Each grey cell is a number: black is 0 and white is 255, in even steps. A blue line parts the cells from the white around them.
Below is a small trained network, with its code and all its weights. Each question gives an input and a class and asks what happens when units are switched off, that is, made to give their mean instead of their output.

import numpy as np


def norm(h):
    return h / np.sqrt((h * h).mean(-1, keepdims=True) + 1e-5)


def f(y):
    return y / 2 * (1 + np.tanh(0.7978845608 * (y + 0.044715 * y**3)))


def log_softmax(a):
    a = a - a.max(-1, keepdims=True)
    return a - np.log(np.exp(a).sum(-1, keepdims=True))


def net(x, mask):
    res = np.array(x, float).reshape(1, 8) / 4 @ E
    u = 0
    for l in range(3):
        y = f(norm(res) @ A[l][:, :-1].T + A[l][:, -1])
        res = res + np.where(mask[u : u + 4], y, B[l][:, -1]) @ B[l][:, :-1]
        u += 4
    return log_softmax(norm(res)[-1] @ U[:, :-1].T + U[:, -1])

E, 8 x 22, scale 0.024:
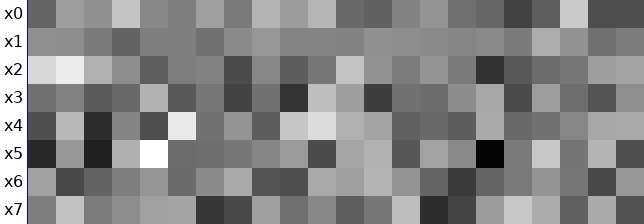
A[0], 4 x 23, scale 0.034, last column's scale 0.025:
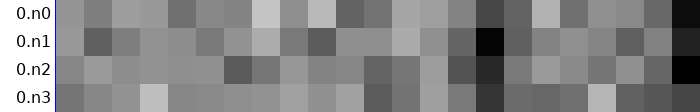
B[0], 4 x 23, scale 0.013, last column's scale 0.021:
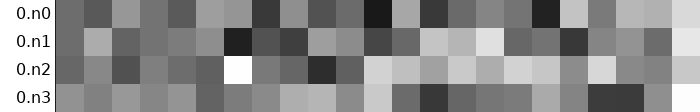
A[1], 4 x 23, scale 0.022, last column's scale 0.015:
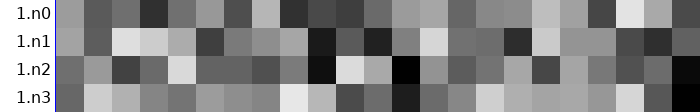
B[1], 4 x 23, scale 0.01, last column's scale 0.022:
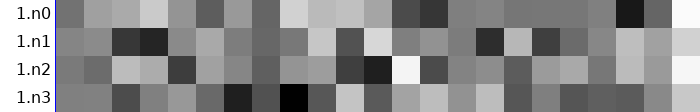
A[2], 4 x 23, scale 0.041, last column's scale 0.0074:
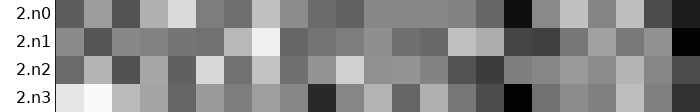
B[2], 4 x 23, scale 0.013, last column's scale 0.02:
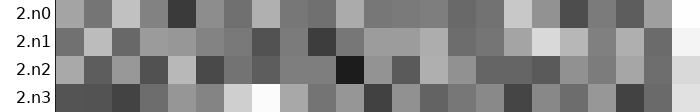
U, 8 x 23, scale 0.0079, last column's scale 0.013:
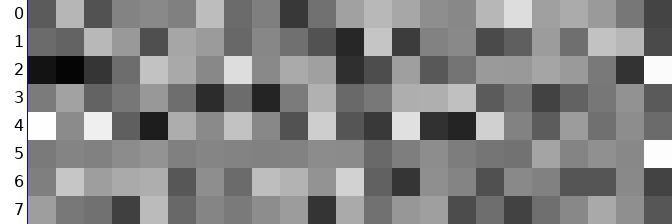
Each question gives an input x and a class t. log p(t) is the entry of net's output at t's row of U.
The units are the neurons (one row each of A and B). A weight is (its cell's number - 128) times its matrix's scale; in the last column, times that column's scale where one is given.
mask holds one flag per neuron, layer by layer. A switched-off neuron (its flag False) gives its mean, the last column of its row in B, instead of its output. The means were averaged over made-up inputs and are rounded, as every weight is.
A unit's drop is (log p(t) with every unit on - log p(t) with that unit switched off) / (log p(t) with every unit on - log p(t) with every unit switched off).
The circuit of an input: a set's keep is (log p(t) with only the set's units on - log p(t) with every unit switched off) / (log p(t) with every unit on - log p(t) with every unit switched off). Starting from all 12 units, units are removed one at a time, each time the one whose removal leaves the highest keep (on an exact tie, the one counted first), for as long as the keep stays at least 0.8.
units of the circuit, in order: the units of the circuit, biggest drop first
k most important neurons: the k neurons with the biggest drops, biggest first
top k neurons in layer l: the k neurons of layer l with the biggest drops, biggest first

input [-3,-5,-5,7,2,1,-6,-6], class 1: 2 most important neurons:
[1.n2, 0.n2]
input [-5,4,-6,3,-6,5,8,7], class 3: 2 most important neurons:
[0.n1, 2.n3]
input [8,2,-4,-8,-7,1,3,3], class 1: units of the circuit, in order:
[0.n0]
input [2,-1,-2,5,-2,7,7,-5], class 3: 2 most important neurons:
[0.n1, 0.n2]
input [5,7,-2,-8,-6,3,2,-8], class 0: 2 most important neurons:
[2.n1, 1.n2]
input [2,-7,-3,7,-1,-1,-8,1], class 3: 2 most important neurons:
[1.n3, 0.n0]
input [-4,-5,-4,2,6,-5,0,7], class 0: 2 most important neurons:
[0.n2, 2.n0]
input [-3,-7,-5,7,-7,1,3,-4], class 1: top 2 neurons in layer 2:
[2.n2, 2.n3]
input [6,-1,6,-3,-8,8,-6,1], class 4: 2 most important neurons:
[2.n0, 0.n1]
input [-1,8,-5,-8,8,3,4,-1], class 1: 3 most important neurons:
[0.n0, 1.n1, 2.n3]
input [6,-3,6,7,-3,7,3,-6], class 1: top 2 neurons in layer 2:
[2.n3, 2.n0]
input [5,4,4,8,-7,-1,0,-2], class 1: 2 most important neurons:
[1.n2, 2.n2]
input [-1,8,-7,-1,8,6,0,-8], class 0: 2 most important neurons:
[2.n1, 1.n1]
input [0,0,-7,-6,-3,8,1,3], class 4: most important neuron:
[2.n0]
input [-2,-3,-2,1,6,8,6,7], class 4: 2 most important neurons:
[2.n0, 1.n3]
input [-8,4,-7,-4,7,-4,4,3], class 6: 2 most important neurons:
[1.n0, 2.n3]
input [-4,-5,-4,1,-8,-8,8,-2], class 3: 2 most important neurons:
[0.n1, 2.n0]
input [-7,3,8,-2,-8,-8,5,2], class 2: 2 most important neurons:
[2.n3, 2.n0]
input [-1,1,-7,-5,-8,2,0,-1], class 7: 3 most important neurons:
[1.n1, 2.n3, 1.n2]
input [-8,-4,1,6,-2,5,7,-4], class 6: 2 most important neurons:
[1.n0, 1.n3]
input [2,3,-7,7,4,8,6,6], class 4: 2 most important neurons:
[2.n0, 0.n0]
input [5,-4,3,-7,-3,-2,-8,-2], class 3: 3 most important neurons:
[1.n3, 1.n2, 2.n3]
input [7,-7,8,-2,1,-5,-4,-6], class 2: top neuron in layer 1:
[1.n0]
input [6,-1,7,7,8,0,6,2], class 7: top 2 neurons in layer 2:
[2.n2, 2.n0]
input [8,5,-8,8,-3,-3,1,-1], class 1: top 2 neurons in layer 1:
[1.n2, 1.n0]
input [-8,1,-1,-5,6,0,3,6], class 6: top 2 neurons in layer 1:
[1.n0, 1.n2]
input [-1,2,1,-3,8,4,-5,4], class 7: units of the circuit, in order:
[2.n2]
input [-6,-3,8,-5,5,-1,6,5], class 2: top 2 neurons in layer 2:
[2.n3, 2.n1]
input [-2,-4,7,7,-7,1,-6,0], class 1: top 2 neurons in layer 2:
[2.n2, 2.n3]
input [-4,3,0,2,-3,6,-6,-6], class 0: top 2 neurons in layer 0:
[0.n1, 0.n3]
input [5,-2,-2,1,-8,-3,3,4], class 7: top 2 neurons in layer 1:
[1.n1, 1.n0]
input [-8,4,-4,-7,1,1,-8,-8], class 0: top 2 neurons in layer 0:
[0.n1, 0.n3]
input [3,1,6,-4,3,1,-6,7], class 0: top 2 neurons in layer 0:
[0.n2, 0.n1]
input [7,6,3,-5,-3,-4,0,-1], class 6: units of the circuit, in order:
[0.n3]
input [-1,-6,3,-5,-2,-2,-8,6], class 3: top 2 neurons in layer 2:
[2.n1, 2.n3]
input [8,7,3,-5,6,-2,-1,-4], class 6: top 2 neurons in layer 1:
[1.n2, 1.n1]
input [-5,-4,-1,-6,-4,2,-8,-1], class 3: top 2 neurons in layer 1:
[1.n3, 1.n2]
